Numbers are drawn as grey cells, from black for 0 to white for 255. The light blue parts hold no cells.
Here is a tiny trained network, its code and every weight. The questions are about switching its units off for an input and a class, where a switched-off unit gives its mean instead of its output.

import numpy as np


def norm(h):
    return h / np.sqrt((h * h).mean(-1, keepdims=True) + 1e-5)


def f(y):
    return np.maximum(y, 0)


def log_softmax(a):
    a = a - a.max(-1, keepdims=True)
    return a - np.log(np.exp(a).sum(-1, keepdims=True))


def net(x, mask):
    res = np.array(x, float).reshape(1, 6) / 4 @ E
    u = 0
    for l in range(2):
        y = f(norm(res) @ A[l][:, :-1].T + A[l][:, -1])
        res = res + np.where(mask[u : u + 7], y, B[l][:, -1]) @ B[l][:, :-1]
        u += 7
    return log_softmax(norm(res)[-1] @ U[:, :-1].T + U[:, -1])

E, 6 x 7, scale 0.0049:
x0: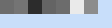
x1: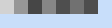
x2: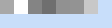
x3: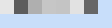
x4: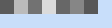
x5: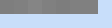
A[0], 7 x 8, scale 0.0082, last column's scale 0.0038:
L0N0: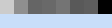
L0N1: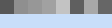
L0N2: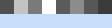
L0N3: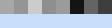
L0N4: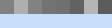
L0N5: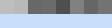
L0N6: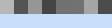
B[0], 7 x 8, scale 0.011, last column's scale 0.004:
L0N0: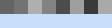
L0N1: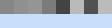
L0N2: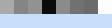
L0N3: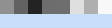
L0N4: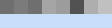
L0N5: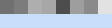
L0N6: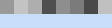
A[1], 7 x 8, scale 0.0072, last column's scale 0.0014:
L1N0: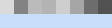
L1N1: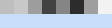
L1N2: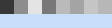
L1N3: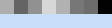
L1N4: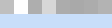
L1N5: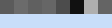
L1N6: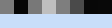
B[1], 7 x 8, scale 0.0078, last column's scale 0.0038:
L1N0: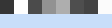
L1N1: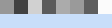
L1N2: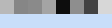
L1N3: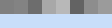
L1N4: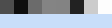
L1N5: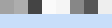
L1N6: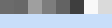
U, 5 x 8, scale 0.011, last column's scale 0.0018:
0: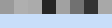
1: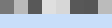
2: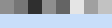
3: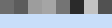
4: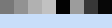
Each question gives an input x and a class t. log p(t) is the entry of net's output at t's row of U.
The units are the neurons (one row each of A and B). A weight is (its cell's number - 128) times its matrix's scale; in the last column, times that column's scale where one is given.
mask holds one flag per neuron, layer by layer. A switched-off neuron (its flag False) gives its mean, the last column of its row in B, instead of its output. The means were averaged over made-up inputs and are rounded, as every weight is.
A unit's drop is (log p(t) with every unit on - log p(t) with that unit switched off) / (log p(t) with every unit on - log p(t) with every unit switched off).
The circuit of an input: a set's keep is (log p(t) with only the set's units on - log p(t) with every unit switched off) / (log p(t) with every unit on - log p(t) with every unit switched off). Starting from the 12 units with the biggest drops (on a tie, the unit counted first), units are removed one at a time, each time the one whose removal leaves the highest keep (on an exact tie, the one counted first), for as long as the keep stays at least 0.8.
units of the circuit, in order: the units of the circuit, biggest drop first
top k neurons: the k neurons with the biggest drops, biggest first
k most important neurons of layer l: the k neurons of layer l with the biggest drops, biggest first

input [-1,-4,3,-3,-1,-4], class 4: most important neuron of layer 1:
[L1N2]
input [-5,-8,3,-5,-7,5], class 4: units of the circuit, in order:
[L1N2 L0N2]
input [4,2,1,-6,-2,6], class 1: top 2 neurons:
[L1N5 L0N3]
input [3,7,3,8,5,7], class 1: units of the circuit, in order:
[L1N0 L1N4]
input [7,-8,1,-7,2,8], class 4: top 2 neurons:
[L1N2 L0N3]
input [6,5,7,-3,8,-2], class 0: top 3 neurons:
[L0N2 L0N3 L1N1]
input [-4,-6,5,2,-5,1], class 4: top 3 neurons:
[L1N2 L0N1 L0N2]
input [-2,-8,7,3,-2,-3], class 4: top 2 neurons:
[L1N2 L0N1]
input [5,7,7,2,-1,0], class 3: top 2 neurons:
[L1N4 L0N3]
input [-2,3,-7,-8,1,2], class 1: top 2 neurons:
[L1N5 L1N4]
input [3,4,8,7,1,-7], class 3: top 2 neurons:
[L1N4 L1N5]
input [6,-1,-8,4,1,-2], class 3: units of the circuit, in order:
[L1N6 L0N3]
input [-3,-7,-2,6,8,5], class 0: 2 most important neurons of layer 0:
[L0N2 L0N5]
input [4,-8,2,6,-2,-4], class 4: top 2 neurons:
[L1N2 L0N3]
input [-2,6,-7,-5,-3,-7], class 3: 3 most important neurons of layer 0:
[L0N2 L0N0 L0N4]
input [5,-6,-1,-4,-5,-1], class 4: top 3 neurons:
[L1N2 L0N2 L0N3]
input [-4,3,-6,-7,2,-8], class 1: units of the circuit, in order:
[L1N5]
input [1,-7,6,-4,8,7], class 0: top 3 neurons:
[L0N2 L0N5 L1N1]
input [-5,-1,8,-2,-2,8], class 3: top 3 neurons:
[L1N4 L0N4 L0N2]
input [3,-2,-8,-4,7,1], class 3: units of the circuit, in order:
[L1N6]
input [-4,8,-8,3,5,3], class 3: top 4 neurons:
[L1N6 L0N1 L0N6 L1N2]
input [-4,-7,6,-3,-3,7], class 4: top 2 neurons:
[L1N2 L0N1]
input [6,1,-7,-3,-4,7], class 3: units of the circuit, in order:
[L0N3 L1N6]
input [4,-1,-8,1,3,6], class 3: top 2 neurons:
[L1N6 L0N3]
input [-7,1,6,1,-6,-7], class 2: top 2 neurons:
[L0N3 L0N2]
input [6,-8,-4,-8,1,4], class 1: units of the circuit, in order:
[L1N5 L0N3]
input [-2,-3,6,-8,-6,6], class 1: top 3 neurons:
[L1N5 L0N4 L0N2]
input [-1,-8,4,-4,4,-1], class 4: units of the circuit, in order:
[L1N2]
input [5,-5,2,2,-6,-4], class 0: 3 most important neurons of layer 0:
[L0N6 L0N3 L0N5]
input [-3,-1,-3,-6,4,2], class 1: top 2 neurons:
[L1N5 L0N6]
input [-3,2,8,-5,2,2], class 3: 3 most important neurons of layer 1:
[L1N4 L1N0 L1N1]
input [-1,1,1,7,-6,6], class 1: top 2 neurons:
[L0N2 L1N0]
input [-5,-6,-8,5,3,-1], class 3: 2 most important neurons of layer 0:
[L0N5 L0N6]
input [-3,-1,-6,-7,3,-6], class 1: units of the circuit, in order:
[L1N5]
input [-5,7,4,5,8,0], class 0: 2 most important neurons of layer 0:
[L0N2 L0N1]
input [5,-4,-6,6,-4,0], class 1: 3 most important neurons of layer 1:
[L1N0 L1N4 L1N3]
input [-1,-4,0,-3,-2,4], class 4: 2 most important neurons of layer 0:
[L0N1 L0N2]
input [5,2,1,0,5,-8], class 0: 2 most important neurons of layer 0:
[L0N2 L0N3]
